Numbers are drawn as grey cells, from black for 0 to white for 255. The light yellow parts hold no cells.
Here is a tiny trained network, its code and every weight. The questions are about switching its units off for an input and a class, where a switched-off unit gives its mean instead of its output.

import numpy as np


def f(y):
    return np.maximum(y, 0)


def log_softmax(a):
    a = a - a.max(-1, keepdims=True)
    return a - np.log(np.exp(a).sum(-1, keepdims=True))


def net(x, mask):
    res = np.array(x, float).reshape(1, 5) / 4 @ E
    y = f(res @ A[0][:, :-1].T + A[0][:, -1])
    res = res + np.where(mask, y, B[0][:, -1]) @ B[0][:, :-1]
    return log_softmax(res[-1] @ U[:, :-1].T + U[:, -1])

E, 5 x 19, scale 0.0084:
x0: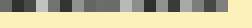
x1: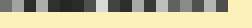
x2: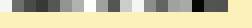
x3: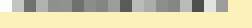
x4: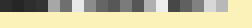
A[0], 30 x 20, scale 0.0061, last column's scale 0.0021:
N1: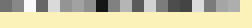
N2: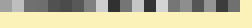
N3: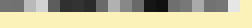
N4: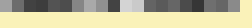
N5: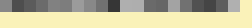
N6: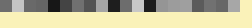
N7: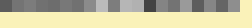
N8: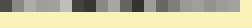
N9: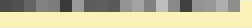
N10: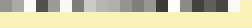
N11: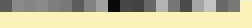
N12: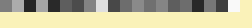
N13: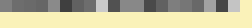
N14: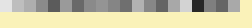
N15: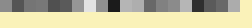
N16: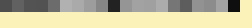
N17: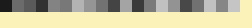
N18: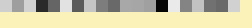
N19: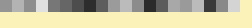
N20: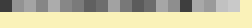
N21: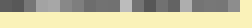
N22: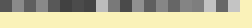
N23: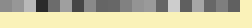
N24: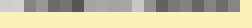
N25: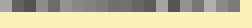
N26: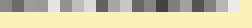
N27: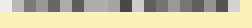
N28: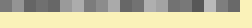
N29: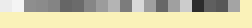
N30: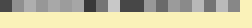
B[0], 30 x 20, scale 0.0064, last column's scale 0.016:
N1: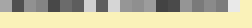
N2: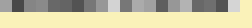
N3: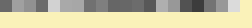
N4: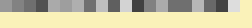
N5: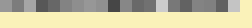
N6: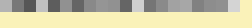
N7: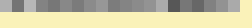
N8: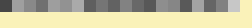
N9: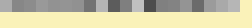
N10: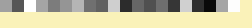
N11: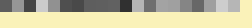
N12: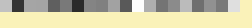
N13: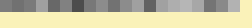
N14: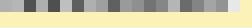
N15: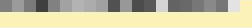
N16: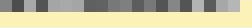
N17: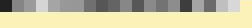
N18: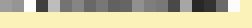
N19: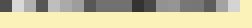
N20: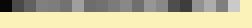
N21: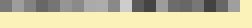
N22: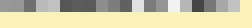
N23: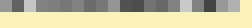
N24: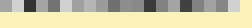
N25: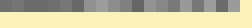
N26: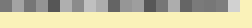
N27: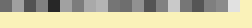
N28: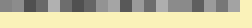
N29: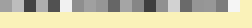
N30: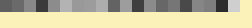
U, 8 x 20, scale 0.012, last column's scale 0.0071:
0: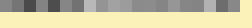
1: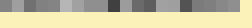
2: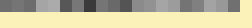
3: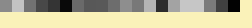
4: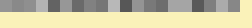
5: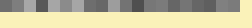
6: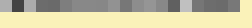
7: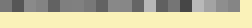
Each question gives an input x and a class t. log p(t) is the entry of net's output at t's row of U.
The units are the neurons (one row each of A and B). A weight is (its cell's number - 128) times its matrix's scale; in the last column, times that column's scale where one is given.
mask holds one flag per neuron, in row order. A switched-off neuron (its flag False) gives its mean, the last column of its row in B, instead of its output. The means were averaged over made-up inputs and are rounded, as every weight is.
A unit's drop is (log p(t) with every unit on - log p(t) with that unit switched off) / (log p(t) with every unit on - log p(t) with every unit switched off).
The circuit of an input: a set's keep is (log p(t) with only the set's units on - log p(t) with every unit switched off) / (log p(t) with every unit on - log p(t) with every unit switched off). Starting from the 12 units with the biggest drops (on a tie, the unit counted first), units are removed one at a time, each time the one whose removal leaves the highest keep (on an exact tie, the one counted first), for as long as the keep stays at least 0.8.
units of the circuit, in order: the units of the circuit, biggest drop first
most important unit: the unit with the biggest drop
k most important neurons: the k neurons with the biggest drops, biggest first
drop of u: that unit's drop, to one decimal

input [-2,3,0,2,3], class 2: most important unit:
N10
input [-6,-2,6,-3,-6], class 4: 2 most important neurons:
(N10; N23)
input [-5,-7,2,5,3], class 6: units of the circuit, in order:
(N18; N1)
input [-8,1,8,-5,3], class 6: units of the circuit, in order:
(N10; N18)
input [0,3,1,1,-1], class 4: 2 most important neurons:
(N30; N20)
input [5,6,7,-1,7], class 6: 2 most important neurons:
(N12; N2)
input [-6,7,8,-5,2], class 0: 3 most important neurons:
(N12; N2; N4)
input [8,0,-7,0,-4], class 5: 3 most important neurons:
(N29; N14; N24)
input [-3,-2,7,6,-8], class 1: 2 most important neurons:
(N29; N24)
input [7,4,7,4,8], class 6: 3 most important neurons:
(N12; N2; N29)
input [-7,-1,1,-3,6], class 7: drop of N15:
0.1
